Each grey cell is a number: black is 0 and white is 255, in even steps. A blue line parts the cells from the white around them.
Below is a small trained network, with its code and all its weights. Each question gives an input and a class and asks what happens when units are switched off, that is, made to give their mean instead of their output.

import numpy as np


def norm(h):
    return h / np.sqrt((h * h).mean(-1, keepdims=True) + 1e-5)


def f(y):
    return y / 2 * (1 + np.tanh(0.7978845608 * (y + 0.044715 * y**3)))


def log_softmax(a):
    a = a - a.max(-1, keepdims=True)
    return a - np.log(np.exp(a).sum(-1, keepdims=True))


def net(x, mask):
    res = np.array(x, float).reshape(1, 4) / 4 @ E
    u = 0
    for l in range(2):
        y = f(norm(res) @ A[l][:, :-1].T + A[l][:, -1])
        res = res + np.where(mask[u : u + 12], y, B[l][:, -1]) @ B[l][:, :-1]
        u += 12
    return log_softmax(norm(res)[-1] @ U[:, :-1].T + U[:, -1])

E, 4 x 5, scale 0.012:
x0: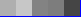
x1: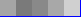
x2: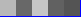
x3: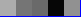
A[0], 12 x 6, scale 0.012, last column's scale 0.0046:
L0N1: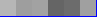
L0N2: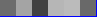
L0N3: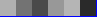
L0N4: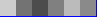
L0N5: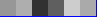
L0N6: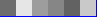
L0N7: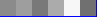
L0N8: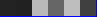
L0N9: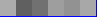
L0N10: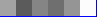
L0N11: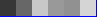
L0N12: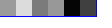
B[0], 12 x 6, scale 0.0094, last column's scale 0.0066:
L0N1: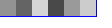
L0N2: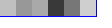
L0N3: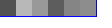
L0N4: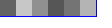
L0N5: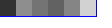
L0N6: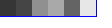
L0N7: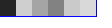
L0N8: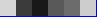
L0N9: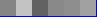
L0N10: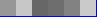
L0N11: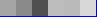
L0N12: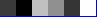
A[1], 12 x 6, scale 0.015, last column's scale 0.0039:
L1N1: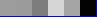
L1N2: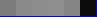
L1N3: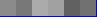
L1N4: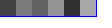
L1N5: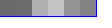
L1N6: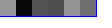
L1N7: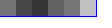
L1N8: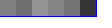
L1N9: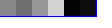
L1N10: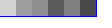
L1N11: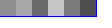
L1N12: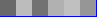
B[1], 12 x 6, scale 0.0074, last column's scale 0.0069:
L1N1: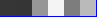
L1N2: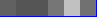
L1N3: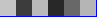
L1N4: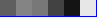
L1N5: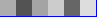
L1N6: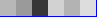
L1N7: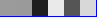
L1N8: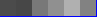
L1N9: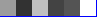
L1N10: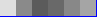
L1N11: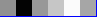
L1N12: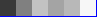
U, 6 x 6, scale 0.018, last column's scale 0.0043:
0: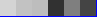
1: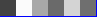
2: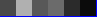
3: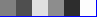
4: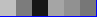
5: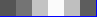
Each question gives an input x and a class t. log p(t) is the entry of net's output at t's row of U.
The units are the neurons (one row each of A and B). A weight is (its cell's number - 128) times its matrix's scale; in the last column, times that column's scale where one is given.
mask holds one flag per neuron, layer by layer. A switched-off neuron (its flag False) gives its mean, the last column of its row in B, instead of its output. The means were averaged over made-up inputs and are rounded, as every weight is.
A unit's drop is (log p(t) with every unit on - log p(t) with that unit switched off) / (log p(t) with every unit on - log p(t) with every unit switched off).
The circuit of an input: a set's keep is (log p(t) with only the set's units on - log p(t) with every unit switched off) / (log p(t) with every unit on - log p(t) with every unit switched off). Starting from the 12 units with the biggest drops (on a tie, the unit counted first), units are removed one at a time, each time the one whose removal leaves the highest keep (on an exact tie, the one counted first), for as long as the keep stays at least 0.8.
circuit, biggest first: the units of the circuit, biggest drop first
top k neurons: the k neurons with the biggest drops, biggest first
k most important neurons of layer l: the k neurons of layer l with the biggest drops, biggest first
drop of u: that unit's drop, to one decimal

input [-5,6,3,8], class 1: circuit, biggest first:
(L0N4 L0N5 L1N9)
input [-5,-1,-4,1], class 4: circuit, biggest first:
(L0N8)
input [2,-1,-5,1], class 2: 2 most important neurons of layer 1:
(L1N4 L1N12)
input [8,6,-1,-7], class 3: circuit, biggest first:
(L0N12 L1N9)
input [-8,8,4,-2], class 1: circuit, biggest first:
(L0N7 L0N12 L0N6)
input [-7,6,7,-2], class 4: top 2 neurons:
(L0N8 L0N6)
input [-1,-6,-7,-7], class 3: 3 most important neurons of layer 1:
(L1N4 L1N9 L1N6)
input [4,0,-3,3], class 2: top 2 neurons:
(L0N5 L1N9)
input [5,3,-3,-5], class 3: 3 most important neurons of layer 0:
(L0N12 L0N6 L0N2)
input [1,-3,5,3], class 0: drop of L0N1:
0.2
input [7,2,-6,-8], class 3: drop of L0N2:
0.1
